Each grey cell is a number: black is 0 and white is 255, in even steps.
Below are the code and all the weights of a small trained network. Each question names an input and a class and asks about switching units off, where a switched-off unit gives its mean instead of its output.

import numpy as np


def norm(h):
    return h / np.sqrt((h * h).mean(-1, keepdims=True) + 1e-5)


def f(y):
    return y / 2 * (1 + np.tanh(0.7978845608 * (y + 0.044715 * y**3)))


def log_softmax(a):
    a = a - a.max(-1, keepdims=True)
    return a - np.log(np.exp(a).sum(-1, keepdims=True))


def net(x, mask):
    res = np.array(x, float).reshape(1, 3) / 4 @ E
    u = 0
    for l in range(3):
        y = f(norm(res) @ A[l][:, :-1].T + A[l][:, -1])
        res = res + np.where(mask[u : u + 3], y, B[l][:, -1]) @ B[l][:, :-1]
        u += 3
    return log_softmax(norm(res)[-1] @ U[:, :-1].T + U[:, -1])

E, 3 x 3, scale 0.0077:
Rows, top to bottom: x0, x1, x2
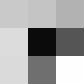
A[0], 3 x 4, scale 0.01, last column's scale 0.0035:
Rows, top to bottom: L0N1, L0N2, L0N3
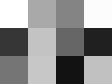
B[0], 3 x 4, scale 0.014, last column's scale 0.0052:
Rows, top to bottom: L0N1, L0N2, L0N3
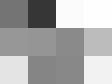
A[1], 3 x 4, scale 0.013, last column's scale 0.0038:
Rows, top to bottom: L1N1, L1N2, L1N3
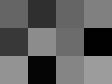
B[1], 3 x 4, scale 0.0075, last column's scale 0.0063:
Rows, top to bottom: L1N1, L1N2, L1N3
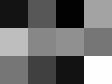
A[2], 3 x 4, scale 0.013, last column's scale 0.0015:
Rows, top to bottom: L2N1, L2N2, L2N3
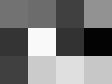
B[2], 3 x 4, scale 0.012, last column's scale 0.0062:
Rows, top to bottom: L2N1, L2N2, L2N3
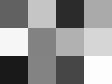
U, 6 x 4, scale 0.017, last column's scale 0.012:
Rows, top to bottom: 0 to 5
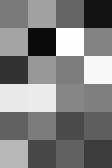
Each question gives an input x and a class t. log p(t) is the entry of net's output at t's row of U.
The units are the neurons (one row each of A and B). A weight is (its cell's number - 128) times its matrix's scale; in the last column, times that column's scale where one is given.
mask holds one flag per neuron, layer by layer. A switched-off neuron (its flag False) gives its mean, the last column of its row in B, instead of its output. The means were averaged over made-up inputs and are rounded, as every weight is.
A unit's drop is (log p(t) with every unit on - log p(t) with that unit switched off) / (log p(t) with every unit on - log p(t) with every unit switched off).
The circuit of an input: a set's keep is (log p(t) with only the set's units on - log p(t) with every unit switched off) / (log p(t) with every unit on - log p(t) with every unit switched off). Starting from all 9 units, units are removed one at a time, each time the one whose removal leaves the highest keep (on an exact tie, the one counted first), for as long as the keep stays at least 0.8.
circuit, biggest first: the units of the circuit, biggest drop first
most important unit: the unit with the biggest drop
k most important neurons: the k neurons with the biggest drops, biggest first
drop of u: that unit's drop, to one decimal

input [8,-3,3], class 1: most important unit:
L0N1
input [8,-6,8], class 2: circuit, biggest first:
[L2N3; L0N3]
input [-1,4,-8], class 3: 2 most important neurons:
[L0N1; L2N3]
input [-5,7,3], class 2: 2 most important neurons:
[L0N3; L1N1]
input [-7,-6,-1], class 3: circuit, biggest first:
[L0N1; L2N2]
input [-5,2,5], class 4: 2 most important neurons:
[L1N3; L0N3]
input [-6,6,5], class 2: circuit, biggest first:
[L0N3; L1N1; L2N2]
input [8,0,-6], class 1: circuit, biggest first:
[L0N1; L2N1]
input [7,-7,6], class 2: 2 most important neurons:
[L2N3; L0N3]
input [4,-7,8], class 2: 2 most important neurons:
[L2N3; L0N3]
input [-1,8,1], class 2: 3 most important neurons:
[L0N3; L1N3; L1N1]
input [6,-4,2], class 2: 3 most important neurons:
[L2N3; L0N3; L2N2]
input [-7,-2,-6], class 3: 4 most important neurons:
[L0N1; L2N2; L1N3; L2N3]
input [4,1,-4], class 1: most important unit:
L2N1
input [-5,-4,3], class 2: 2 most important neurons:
[L1N3; L2N3]
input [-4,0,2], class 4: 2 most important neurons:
[L0N1; L2N3]
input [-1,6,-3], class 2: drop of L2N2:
0.2
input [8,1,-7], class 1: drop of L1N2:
0.0
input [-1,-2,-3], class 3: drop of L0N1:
0.1
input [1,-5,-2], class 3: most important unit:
L0N1
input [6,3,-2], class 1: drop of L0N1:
0.2
